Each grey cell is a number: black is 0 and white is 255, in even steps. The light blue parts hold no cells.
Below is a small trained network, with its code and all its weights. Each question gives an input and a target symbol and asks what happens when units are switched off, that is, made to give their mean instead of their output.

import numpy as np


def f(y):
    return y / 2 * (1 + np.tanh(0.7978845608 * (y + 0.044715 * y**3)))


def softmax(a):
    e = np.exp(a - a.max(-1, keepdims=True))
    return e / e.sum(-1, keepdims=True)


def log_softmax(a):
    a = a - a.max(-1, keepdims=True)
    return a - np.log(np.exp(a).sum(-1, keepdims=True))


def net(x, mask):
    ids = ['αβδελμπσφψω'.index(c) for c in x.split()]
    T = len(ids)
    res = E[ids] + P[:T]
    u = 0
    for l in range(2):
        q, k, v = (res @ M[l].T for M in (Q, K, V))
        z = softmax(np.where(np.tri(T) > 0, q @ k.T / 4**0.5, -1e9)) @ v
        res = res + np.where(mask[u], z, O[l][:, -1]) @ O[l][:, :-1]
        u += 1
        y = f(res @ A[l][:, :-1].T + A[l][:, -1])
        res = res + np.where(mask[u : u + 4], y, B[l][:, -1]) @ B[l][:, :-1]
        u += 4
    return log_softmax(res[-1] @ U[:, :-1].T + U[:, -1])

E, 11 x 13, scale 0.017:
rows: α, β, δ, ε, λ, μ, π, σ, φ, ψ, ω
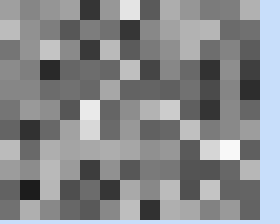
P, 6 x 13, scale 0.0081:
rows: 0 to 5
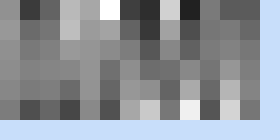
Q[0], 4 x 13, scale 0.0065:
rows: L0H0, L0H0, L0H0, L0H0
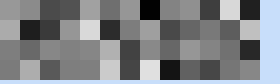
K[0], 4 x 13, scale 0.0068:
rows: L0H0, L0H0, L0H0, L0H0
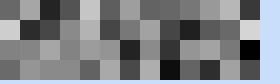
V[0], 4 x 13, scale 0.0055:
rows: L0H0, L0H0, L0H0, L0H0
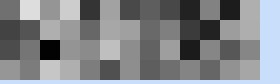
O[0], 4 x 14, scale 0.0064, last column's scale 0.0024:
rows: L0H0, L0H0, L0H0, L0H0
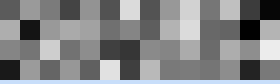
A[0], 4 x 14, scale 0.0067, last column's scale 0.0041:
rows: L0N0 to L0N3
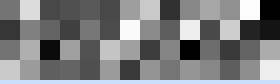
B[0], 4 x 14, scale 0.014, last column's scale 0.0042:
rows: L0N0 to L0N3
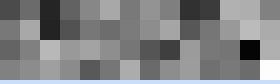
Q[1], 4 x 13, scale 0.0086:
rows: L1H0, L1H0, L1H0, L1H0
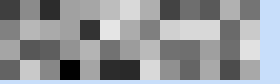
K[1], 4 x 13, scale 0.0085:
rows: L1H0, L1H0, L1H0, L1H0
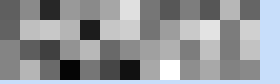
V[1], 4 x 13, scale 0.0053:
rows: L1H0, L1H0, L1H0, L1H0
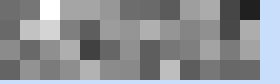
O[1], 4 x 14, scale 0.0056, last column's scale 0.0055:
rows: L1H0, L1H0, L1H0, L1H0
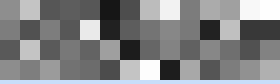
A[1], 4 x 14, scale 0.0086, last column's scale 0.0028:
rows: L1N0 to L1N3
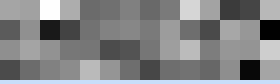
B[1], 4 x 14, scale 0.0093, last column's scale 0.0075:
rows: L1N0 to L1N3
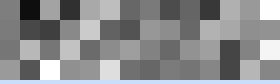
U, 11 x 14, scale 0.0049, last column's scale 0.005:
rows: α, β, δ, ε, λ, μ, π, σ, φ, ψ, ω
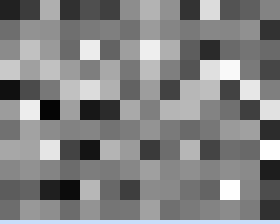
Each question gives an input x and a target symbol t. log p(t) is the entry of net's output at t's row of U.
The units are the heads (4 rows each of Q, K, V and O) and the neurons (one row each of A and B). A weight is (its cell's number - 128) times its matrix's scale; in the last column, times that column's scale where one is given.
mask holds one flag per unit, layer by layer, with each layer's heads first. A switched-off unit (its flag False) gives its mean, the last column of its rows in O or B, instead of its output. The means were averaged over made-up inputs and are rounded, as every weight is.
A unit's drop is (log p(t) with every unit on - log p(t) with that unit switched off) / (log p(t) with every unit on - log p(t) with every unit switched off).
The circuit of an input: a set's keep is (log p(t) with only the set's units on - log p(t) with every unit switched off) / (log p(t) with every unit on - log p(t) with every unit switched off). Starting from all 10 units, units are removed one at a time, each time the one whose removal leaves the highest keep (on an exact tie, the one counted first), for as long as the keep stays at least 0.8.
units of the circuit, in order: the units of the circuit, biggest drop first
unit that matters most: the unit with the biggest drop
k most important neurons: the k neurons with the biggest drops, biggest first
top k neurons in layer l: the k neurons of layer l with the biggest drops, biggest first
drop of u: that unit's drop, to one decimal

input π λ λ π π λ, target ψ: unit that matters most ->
L0N1
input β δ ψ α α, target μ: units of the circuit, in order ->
[L0N1; L1N0; L0H0]
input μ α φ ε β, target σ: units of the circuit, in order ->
[L1N0; L0N3]
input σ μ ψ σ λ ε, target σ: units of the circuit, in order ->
[L0N2; L1N3]
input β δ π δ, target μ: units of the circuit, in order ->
[L0H0; L0N1; L1N0; L1H0]
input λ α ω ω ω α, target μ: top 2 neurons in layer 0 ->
[L0N1; L0N0]
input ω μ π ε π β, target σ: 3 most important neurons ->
[L0N3; L1N0; L1N1]
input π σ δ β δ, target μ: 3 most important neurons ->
[L0N1; L1N0; L0N2]
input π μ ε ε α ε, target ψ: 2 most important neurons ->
[L0N1; L1N1]
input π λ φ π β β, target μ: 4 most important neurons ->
[L0N0; L0N3; L1N0; L1N2]
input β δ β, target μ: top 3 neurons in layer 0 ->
[L0N0; L0N3; L0N2]
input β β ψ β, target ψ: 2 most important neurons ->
[L0N0; L1N1]
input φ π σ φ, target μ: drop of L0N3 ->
-0.1
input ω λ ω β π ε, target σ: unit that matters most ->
L0H0
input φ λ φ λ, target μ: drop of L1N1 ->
-0.1
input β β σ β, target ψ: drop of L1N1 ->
0.5
